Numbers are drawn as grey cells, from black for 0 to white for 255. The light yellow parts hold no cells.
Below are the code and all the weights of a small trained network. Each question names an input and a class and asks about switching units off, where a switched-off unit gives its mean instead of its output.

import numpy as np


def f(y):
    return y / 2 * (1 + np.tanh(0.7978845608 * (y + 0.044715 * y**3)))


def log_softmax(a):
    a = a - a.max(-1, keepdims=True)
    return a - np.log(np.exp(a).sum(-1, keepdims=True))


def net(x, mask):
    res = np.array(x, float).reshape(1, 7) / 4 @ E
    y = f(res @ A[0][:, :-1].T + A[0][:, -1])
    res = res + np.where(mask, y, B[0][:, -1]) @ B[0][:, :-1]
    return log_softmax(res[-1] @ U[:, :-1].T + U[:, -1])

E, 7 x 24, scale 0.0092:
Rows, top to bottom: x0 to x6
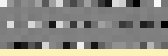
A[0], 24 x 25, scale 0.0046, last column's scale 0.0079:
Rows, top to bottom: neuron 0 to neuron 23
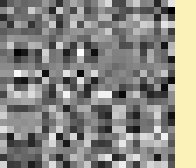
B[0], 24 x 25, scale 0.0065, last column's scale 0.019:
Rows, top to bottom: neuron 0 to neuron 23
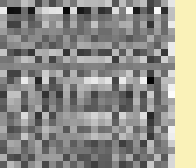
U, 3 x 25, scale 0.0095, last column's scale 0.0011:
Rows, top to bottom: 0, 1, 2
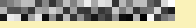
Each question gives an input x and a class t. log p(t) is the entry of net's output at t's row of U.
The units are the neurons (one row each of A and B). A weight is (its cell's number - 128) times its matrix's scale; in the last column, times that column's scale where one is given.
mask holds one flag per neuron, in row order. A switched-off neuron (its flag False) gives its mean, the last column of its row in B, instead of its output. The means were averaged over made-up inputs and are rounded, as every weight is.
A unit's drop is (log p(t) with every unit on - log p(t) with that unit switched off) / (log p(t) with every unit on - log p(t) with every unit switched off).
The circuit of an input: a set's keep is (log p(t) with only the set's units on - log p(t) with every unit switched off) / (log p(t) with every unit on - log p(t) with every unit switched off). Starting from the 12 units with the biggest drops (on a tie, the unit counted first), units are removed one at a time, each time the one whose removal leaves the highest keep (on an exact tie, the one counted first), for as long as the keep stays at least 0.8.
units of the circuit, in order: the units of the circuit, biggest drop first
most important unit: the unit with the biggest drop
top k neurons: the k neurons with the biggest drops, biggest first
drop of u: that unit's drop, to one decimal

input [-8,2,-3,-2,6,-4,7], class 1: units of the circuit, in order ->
neuron 22
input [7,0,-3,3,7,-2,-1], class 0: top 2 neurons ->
neuron 16; neuron 7
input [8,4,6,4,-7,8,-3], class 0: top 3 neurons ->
neuron 16; neuron 7; neuron 12
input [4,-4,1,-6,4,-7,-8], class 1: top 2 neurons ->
neuron 10; neuron 0
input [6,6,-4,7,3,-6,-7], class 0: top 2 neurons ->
neuron 16; neuron 12
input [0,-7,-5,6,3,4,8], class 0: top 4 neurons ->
neuron 11; neuron 12; neuron 8; neuron 6
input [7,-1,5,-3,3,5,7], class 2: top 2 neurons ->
neuron 23; neuron 20
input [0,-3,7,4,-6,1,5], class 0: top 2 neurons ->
neuron 11; neuron 12
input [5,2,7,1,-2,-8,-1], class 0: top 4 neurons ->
neuron 7; neuron 1; neuron 16; neuron 22
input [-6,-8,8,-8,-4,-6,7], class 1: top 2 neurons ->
neuron 7; neuron 22
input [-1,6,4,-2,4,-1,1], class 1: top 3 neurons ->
neuron 12; neuron 11; neuron 6
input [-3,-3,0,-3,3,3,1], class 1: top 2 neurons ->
neuron 12; neuron 11
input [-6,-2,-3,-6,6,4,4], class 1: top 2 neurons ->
neuron 22; neuron 7
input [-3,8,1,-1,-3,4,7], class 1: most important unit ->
neuron 7
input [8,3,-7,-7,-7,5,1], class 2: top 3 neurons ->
neuron 23; neuron 20; neuron 15
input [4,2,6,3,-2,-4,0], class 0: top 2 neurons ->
neuron 7; neuron 22
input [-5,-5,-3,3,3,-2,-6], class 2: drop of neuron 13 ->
0.3
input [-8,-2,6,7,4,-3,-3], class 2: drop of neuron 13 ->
0.6
